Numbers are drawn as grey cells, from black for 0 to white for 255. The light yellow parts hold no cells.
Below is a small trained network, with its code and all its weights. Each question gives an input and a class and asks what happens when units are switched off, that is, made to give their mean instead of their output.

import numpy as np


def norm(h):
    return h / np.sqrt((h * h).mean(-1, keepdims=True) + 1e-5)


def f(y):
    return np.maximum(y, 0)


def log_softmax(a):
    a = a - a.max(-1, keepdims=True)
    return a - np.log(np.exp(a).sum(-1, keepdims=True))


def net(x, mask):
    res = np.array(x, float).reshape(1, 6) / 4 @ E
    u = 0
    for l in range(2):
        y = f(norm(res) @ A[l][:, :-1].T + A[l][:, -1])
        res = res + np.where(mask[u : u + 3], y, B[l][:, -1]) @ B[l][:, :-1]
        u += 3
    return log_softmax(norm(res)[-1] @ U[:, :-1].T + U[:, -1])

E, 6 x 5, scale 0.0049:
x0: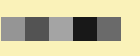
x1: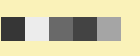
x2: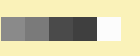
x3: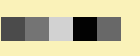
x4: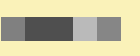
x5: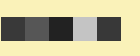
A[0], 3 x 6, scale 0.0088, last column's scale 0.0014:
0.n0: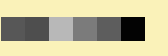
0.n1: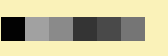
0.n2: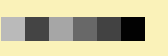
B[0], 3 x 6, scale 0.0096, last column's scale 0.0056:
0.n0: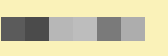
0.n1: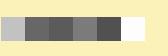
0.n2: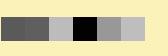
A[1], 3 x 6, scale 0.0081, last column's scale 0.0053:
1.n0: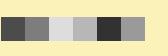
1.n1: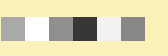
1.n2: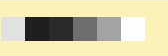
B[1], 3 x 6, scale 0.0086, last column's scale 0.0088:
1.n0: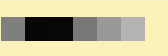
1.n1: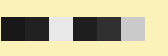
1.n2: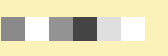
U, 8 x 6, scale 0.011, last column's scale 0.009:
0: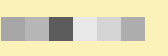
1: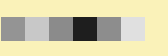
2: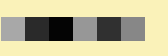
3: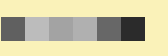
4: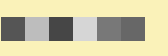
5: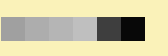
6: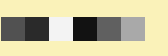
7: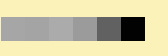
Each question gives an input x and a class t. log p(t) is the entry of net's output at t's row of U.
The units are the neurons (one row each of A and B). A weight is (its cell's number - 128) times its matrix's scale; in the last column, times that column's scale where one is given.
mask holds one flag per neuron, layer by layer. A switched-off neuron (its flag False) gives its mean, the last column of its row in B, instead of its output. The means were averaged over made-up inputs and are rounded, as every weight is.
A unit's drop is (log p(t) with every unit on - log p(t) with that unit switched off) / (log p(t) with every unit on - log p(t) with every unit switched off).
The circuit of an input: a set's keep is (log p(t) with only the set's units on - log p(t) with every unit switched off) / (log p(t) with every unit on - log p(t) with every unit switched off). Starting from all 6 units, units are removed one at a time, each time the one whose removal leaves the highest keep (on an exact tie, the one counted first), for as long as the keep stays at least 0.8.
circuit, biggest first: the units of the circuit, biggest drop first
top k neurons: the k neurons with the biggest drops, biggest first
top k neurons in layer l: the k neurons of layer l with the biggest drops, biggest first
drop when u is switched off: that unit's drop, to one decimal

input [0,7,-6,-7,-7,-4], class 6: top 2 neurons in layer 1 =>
1.n1, 1.n2
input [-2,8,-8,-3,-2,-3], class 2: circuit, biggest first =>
1.n2, 1.n0
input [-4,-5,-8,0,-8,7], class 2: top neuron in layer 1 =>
1.n0
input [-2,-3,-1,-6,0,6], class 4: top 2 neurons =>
0.n1, 0.n2
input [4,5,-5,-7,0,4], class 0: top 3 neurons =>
1.n1, 0.n2, 0.n0
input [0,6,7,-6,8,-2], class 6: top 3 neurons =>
1.n1, 0.n1, 0.n0
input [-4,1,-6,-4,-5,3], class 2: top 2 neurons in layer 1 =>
1.n2, 1.n0
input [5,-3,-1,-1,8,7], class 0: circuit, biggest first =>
1.n1, 1.n2
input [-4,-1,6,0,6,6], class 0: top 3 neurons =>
1.n1, 0.n2, 0.n1
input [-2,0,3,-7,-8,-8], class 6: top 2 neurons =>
1.n1, 0.n1
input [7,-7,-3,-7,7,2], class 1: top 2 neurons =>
1.n2, 0.n2
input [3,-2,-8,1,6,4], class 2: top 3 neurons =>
1.n0, 1.n1, 1.n2
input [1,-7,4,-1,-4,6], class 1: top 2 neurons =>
1.n2, 1.n1
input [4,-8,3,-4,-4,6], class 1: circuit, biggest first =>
1.n2
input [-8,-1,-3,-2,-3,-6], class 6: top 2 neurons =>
0.n1, 1.n1
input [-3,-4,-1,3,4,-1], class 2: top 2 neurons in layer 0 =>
0.n0, 0.n1
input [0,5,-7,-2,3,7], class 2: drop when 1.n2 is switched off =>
0.2
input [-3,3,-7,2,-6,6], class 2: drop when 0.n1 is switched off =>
0.0
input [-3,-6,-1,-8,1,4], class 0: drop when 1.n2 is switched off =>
0.1
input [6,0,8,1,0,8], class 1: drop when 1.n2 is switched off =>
0.1
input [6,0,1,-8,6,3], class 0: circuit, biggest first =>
1.n1
